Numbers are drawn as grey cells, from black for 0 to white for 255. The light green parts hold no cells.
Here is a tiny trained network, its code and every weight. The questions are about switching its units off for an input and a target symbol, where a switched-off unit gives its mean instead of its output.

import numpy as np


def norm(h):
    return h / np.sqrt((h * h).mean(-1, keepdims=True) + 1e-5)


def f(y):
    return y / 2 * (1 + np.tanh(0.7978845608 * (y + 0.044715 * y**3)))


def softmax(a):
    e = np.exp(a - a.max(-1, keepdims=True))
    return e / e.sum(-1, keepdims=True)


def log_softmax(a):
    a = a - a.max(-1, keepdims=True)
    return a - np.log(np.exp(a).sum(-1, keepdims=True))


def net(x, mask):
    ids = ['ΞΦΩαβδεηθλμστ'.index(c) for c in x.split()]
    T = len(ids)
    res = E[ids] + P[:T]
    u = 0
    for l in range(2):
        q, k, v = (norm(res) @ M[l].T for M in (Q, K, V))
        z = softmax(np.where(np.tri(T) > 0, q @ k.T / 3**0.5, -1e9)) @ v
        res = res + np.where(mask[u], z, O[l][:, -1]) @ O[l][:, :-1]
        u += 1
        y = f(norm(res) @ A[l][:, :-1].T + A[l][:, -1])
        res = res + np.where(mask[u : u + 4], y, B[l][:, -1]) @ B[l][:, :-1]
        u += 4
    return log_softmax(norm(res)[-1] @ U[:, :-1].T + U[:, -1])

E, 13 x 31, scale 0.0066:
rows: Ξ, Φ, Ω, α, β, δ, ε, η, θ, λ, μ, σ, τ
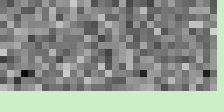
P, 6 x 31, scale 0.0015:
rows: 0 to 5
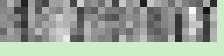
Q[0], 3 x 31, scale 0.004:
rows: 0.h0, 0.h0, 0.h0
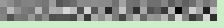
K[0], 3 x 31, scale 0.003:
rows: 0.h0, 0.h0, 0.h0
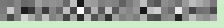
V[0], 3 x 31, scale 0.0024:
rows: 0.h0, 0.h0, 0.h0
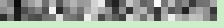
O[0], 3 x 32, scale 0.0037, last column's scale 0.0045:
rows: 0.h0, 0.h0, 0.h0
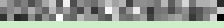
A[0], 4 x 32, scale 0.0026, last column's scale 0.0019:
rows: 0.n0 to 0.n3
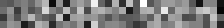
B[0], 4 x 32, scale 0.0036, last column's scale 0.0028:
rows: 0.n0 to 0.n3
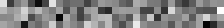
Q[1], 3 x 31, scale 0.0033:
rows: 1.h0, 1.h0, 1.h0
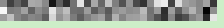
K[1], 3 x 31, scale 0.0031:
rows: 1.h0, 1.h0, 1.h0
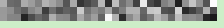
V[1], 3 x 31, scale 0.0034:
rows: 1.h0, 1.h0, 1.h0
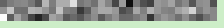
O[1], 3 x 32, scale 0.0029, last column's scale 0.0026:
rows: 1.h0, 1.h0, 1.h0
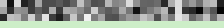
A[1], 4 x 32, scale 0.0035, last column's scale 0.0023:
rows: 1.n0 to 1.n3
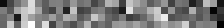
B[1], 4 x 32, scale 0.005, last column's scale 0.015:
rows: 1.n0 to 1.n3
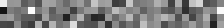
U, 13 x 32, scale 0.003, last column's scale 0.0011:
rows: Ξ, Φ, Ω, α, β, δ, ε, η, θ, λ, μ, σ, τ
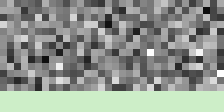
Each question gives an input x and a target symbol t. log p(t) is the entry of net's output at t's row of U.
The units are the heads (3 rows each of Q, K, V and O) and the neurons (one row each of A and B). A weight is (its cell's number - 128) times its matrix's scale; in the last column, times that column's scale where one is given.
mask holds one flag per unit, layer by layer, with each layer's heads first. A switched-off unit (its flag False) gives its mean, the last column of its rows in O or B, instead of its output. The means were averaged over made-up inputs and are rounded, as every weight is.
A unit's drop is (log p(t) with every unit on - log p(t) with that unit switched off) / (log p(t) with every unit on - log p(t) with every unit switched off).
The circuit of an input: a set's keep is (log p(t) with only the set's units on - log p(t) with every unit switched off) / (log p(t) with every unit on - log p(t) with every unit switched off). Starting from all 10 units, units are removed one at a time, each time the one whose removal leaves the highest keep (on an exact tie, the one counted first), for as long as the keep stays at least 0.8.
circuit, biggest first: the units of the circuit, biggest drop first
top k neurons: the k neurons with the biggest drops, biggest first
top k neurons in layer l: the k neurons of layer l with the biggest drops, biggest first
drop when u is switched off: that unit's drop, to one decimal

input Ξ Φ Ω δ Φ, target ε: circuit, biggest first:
1.h0
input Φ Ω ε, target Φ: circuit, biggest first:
0.h0; 1.n0
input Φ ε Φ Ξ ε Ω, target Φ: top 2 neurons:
1.n0; 1.n1
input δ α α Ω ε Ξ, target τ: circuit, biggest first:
0.h0; 0.n2; 1.n1
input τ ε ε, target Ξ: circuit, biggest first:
1.h0; 1.n2
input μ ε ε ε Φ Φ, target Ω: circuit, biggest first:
1.n1; 0.h0
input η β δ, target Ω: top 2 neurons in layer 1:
1.n3; 1.n1
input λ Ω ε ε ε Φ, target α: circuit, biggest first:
0.h0; 0.n1
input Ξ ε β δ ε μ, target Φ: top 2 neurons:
0.n3; 1.n1
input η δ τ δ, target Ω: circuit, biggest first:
1.n3; 0.h0; 1.n1
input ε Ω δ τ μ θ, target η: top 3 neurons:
1.n1; 0.n1; 0.n3
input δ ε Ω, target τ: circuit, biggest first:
0.h0; 0.n2; 1.h0; 0.n0
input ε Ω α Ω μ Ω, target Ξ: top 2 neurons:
1.n2; 1.n1
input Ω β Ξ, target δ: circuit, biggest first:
0.h0
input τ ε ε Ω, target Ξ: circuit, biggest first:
1.n2; 1.h0
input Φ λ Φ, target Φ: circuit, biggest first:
0.h0; 1.n0
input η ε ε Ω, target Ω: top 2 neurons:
1.n3; 1.n1
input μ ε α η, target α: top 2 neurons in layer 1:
1.n1; 1.n3
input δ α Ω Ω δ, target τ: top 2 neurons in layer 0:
0.n0; 0.n2
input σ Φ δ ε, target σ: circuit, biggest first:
0.h0
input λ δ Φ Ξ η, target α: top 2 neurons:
0.n1; 1.n1
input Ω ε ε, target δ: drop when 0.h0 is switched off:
0.9
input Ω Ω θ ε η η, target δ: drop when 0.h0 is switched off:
0.9
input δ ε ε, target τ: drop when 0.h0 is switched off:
0.8
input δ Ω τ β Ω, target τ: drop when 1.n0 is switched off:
0.0
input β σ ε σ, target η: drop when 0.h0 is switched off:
1.0
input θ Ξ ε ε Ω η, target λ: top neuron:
1.n1
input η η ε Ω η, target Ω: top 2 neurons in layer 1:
1.n3; 1.n1
